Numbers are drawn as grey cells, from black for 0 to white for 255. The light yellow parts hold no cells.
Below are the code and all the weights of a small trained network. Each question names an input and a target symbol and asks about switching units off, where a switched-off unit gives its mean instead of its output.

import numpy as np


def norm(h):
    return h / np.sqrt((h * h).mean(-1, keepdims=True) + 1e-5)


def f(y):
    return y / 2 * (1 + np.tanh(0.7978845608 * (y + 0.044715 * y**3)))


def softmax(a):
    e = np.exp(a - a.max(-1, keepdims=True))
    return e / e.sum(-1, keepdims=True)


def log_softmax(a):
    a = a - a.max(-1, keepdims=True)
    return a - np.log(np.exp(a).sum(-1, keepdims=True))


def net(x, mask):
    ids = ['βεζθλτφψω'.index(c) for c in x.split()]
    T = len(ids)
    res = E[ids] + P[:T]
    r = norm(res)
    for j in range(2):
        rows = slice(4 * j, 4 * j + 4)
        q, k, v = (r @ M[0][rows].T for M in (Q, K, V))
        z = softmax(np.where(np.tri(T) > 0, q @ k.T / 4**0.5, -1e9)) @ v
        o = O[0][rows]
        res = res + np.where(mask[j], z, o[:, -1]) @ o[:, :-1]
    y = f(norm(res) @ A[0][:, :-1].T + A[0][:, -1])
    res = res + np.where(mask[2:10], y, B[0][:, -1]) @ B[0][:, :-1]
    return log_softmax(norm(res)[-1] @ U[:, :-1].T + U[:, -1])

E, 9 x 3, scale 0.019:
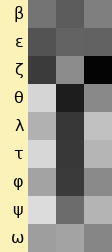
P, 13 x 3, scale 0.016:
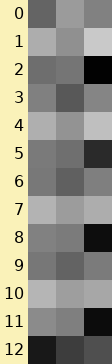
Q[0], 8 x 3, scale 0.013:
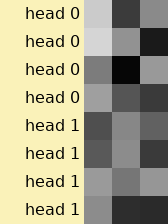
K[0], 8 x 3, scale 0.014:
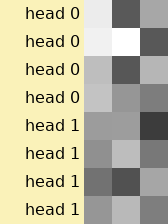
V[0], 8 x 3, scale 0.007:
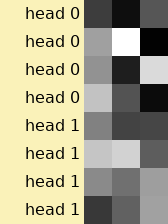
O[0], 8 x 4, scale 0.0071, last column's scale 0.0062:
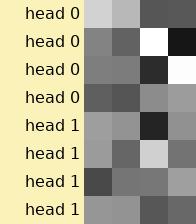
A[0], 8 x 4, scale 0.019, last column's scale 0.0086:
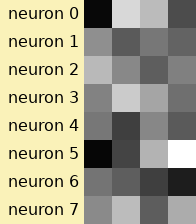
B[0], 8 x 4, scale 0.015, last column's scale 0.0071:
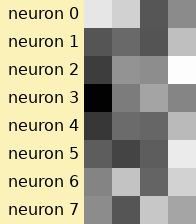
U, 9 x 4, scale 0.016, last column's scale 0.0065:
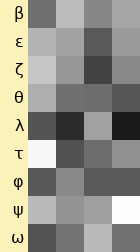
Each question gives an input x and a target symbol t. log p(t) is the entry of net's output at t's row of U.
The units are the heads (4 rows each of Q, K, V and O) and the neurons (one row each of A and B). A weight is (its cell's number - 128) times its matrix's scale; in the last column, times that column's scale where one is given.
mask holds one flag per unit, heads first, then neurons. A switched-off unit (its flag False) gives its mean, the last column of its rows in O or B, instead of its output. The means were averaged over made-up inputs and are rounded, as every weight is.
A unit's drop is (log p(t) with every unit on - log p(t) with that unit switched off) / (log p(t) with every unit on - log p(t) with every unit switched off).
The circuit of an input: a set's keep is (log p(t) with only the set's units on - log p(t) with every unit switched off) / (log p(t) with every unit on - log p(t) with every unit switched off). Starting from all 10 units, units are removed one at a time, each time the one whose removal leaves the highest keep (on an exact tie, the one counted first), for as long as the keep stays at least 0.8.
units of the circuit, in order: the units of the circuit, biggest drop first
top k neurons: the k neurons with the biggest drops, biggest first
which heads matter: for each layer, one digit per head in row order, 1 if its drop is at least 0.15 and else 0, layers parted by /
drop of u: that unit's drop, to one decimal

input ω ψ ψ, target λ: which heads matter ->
11
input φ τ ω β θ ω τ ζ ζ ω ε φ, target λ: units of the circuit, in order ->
head 0
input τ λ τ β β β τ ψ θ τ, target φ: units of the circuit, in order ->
head 0; neuron 2; neuron 4; neuron 7
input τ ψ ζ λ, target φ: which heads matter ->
10
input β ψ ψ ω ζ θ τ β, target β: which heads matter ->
00
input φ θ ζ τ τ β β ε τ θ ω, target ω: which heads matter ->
00
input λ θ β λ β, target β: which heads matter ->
10
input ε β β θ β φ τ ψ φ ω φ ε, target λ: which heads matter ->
11
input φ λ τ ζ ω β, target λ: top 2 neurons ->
neuron 5; neuron 0
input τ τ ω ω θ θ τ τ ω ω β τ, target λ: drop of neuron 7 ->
-0.1
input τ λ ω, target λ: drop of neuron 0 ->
0.0
